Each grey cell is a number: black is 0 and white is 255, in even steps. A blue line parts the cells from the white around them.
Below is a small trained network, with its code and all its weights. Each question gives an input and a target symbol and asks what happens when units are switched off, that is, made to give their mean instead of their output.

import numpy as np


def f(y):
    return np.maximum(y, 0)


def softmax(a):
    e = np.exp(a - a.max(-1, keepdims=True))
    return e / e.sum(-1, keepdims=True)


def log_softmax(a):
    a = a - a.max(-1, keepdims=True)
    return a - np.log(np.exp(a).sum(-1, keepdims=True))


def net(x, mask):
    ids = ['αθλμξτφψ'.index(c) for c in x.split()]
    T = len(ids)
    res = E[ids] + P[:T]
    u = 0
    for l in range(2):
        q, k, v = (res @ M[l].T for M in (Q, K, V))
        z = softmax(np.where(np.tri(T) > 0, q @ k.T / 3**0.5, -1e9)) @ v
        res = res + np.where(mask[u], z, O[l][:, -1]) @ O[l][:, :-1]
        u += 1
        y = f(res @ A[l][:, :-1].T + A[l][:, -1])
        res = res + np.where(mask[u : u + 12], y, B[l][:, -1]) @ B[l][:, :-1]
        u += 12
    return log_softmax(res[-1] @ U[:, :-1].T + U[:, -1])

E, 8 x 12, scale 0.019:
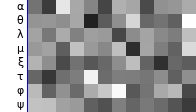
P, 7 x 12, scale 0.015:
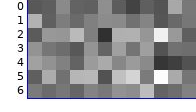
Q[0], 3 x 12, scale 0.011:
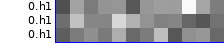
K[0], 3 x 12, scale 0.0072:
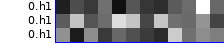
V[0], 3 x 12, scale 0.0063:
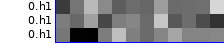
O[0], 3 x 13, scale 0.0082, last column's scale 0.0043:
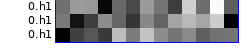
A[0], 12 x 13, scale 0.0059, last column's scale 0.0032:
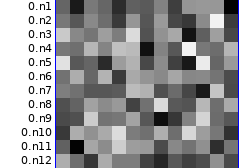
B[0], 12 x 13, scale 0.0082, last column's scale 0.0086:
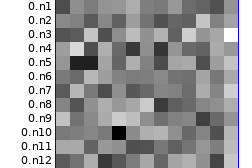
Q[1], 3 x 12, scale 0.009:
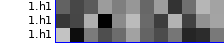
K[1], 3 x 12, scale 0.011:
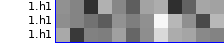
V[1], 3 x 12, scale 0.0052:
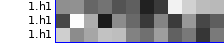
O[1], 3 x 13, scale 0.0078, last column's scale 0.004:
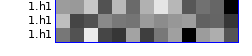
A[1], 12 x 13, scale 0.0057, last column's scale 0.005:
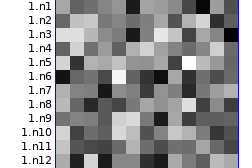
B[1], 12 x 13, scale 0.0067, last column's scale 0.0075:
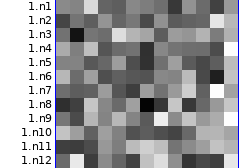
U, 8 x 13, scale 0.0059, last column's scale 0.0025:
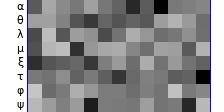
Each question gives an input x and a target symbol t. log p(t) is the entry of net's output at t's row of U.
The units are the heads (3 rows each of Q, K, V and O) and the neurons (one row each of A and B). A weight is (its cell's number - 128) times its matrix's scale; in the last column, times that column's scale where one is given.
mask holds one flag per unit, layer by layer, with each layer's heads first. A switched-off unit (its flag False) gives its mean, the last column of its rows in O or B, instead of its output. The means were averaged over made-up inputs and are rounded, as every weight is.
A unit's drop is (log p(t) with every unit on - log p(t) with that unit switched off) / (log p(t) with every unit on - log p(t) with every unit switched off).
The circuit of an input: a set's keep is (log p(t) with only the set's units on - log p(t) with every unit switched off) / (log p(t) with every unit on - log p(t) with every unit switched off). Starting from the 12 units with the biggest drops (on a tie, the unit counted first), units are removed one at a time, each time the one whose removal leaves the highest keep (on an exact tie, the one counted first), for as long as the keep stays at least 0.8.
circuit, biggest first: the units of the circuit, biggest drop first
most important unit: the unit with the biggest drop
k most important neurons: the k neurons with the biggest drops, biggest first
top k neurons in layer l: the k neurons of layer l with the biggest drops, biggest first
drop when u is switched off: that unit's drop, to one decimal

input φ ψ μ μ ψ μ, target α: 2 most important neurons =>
(0.n5, 0.n9)
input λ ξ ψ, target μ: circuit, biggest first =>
(1.h1, 1.n3, 0.n5)
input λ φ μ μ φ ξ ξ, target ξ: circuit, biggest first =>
(1.h1, 0.n5, 1.n11)
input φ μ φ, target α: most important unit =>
1.h1
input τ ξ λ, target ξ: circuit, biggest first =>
(0.h1, 0.n10)
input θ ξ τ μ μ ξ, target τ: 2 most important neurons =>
(1.n8, 1.n5)
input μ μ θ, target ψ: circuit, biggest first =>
(1.h1, 0.h1, 0.n3, 0.n10)
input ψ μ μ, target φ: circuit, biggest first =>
(0.h1, 1.n3, 1.h1)
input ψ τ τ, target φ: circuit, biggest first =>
(0.h1, 1.n3, 1.h1, 0.n12)
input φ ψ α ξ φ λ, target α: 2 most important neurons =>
(0.n5, 0.n9)
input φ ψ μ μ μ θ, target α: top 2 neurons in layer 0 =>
(0.n5, 0.n9)
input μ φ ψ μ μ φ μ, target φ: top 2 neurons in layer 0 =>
(0.n7, 0.n11)
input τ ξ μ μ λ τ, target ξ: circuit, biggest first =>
(0.n10, 0.h1)
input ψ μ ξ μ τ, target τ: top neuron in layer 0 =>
(0.n11)
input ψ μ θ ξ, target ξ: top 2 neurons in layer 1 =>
(1.n7, 1.n11)
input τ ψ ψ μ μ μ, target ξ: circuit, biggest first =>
(0.h1, 0.n10)
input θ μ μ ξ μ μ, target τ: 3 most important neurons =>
(1.n8, 0.n2, 1.n5)
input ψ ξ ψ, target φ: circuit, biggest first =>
(1.n3, 0.h1, 1.h1)
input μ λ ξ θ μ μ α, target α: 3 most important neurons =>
(0.n8, 0.n3, 1.n9)
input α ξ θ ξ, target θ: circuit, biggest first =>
(0.h1)
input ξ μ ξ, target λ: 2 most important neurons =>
(0.n5, 1.n2)
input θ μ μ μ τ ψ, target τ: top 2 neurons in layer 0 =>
(0.n2, 0.n7)
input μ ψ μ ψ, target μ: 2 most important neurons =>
(0.n12, 1.n3)
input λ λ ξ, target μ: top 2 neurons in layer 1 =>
(1.n3, 1.n1)
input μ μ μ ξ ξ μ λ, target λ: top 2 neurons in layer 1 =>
(1.n12, 1.n7)
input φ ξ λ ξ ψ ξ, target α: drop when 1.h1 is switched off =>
0.7
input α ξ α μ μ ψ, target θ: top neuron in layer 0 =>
(0.n9)
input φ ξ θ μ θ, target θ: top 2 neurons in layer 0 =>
(0.n2, 0.n12)
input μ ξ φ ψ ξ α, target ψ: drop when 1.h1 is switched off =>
0.3
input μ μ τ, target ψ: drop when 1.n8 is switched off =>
0.0
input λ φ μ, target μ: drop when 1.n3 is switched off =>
0.2
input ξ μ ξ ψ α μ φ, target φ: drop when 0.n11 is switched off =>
0.2
